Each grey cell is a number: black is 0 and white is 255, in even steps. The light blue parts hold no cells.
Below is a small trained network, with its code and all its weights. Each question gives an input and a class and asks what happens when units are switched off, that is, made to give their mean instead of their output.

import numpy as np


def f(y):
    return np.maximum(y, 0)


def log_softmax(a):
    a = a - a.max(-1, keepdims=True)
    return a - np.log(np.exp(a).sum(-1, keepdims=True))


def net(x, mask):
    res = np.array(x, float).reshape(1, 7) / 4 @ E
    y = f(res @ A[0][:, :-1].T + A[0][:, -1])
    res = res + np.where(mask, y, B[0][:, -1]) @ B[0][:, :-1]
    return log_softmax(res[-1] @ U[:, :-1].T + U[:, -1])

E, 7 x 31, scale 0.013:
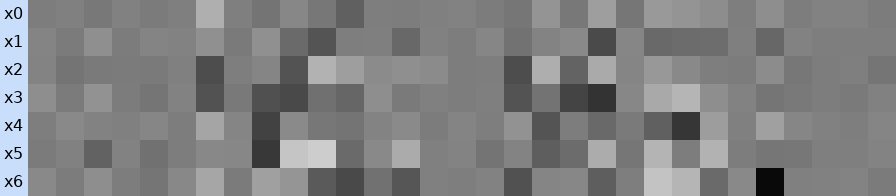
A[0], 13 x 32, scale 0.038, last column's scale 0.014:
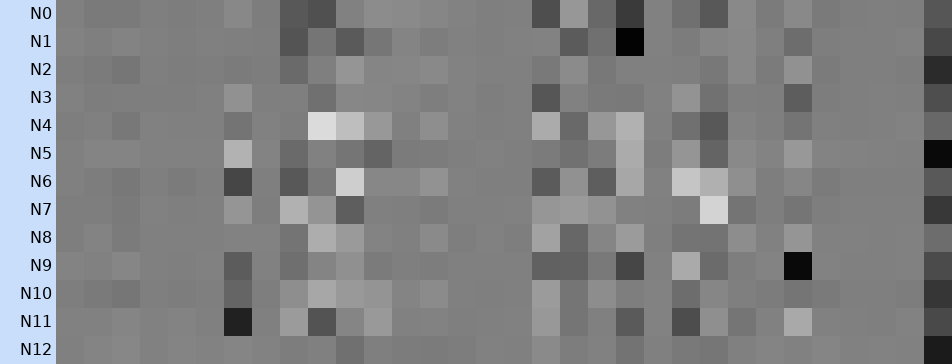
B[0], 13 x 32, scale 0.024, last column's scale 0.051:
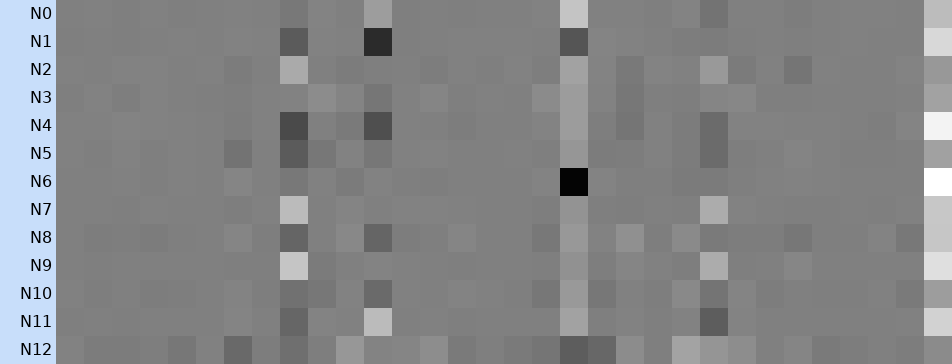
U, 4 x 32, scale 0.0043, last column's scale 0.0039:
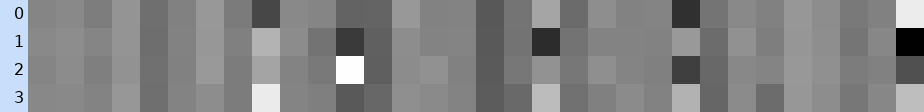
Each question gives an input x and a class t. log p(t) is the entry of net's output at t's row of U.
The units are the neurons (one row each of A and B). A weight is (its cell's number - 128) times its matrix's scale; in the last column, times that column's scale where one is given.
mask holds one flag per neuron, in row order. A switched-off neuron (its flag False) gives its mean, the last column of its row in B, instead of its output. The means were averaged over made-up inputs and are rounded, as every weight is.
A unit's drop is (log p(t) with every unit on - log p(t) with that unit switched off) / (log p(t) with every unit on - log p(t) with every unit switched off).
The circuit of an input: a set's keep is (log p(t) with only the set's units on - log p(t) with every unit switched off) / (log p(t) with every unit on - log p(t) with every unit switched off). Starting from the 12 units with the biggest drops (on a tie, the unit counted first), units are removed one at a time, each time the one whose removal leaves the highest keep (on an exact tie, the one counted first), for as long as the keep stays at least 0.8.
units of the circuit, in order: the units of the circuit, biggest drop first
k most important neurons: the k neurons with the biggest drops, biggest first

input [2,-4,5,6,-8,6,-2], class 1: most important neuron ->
(N6)
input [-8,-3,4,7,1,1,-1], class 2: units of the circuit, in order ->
(N11 N4)
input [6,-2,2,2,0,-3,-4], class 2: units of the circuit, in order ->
(N4 N1)
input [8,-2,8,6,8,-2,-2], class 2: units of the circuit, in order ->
(N0 N4)
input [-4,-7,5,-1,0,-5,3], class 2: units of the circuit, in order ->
(N1 N4)
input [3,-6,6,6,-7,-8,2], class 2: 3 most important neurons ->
(N11 N1 N4)
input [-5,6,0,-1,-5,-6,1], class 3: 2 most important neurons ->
(N7 N6)
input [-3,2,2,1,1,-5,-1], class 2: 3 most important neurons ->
(N4 N11 N8)
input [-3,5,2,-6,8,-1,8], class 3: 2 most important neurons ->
(N6 N9)
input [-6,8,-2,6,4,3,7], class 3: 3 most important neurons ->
(N9 N6 N0)
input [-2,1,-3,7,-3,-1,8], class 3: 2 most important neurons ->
(N9 N6)
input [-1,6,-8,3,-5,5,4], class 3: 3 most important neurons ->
(N6 N9 N7)
